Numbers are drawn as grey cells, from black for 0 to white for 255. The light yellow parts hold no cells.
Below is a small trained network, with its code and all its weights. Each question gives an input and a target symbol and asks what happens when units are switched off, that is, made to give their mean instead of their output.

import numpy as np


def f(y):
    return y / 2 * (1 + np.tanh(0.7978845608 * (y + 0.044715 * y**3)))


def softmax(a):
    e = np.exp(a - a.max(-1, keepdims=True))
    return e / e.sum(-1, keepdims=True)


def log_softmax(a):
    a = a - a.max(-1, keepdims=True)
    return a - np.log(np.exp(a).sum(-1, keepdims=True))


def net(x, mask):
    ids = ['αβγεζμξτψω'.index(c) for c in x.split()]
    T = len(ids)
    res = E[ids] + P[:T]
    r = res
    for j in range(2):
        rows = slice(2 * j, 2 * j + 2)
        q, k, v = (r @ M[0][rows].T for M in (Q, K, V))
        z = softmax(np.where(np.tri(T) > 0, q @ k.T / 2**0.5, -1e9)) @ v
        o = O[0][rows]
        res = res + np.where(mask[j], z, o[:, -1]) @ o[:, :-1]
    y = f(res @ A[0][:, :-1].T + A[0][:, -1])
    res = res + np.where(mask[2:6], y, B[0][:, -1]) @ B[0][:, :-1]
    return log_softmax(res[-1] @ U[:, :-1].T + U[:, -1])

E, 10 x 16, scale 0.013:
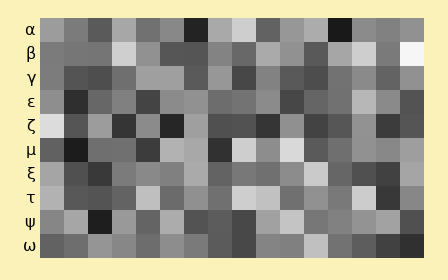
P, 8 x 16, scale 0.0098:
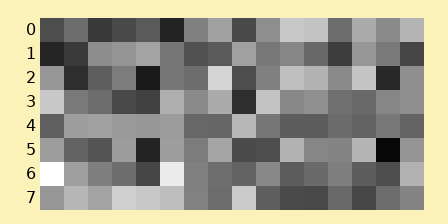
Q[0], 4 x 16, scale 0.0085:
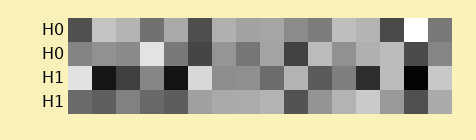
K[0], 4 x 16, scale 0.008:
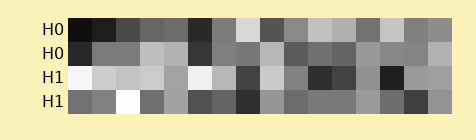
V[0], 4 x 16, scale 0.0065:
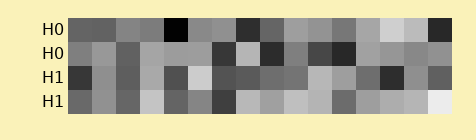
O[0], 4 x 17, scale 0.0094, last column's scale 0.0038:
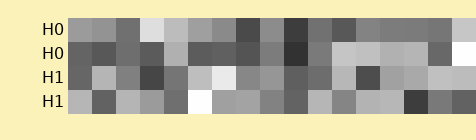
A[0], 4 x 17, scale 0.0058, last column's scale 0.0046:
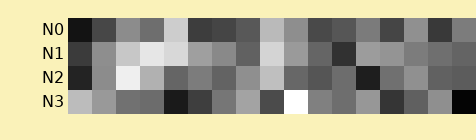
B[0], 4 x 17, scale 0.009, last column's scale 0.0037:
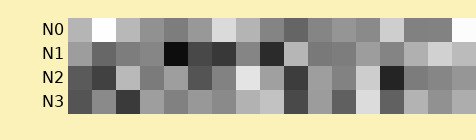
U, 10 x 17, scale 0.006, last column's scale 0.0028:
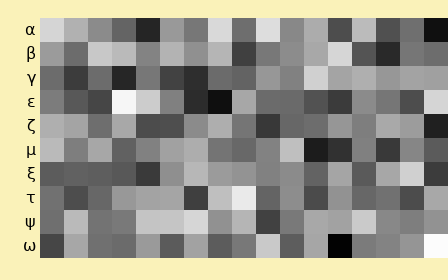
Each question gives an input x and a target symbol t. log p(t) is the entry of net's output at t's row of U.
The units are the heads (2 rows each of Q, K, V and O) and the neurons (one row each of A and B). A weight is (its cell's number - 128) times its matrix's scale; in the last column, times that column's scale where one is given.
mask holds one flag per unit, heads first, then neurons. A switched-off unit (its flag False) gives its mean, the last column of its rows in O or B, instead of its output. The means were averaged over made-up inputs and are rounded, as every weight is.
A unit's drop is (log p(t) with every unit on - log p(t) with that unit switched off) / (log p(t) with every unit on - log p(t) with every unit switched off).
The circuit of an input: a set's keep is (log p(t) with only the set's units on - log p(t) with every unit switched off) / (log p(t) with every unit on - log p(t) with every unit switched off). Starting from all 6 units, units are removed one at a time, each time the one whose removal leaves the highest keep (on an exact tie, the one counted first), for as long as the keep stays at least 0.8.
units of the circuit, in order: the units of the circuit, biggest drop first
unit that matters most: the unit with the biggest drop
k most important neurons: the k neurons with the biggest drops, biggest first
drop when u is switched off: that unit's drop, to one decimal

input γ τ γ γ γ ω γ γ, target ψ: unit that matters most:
H0
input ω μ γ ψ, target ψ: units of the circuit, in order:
(H1, H0)
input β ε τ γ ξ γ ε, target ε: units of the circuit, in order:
(H0, H1)
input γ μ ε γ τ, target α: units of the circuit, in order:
(N0, H1, N1)
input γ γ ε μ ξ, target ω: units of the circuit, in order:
(H1, H0)
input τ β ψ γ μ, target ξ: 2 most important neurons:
(N1, N2)
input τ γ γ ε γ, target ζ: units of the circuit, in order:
(N1, N0, H0)
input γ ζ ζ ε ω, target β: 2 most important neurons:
(N2, N0)
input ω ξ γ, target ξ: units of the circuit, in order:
(H0, N3, H1)
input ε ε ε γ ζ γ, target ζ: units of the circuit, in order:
(H1, N0)
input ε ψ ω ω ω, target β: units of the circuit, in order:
(N2, H0)
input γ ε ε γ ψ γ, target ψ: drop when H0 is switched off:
0.2
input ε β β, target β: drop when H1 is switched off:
1.6
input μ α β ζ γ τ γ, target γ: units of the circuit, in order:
(H0)
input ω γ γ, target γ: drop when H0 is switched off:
0.6
